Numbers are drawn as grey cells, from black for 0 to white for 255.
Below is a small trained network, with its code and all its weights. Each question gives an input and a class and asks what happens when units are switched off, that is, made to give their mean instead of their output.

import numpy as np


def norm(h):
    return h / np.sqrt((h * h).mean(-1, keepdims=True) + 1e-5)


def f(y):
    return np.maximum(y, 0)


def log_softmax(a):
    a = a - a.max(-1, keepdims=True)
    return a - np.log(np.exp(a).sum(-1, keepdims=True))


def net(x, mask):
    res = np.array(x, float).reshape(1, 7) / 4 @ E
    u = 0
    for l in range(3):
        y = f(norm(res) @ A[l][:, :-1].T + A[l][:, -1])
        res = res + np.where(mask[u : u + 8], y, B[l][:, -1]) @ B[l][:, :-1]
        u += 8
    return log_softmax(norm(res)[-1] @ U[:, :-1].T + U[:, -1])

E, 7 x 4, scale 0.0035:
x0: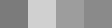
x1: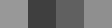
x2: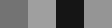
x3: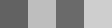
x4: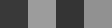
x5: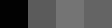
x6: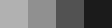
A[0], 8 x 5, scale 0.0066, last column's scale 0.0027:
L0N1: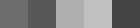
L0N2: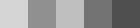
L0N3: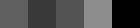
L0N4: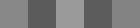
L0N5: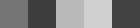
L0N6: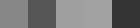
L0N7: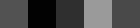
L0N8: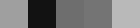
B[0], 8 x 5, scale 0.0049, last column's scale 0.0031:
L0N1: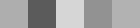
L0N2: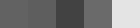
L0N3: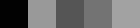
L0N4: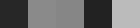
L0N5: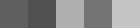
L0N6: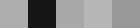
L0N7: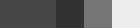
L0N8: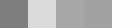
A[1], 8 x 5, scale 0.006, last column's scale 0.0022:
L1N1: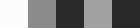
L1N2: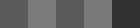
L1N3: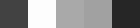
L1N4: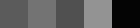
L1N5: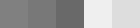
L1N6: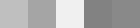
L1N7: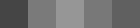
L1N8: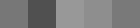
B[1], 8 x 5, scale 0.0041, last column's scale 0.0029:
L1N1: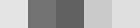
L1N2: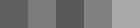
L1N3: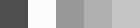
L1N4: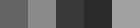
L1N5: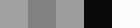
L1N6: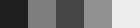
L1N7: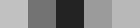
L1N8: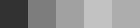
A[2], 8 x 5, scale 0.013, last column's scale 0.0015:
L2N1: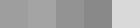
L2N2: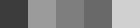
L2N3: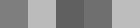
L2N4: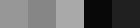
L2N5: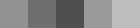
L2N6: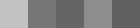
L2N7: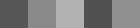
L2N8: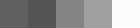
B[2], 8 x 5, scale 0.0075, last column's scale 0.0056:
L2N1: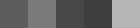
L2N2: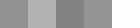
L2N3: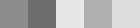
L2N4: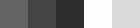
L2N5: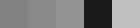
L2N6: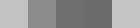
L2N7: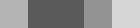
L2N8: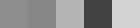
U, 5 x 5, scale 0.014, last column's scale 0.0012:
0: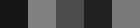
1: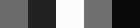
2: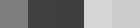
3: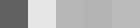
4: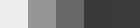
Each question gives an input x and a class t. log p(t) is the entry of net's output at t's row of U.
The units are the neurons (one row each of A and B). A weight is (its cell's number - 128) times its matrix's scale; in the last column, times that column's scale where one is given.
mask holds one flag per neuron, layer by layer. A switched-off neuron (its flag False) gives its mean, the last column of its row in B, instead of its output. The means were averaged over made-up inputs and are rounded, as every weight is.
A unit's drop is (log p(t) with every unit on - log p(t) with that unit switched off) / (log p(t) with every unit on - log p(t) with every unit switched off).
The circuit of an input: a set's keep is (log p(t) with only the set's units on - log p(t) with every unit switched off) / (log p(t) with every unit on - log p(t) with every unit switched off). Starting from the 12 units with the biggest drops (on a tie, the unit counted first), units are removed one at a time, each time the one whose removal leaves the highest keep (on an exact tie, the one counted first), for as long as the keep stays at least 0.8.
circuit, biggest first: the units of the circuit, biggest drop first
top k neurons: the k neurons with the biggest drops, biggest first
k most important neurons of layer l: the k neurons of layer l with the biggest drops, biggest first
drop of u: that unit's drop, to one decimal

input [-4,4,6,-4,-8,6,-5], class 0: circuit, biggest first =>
(L2N3 L2N4)
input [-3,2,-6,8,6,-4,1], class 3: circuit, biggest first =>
(L2N4)
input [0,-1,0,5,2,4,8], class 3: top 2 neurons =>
(L1N5 L2N3)
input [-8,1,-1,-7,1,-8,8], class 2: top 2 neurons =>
(L2N4 L0N4)
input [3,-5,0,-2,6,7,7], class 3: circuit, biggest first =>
(L2N2 L2N3 L0N7)
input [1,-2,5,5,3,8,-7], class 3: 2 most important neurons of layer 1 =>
(L1N3 L1N6)
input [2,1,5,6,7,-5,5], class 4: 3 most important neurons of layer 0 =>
(L0N8 L0N4 L0N3)
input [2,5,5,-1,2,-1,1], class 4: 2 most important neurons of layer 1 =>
(L1N6 L1N1)
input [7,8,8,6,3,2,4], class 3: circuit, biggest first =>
(L2N3 L2N4)
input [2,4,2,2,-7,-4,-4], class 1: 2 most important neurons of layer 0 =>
(L0N5 L0N1)
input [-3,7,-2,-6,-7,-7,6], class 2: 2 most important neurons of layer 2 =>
(L2N4 L2N8)
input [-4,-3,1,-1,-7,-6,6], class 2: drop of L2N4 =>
0.9
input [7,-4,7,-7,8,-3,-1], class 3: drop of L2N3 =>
0.2
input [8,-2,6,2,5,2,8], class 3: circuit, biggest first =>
(L2N3)
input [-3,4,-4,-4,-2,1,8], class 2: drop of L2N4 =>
0.5
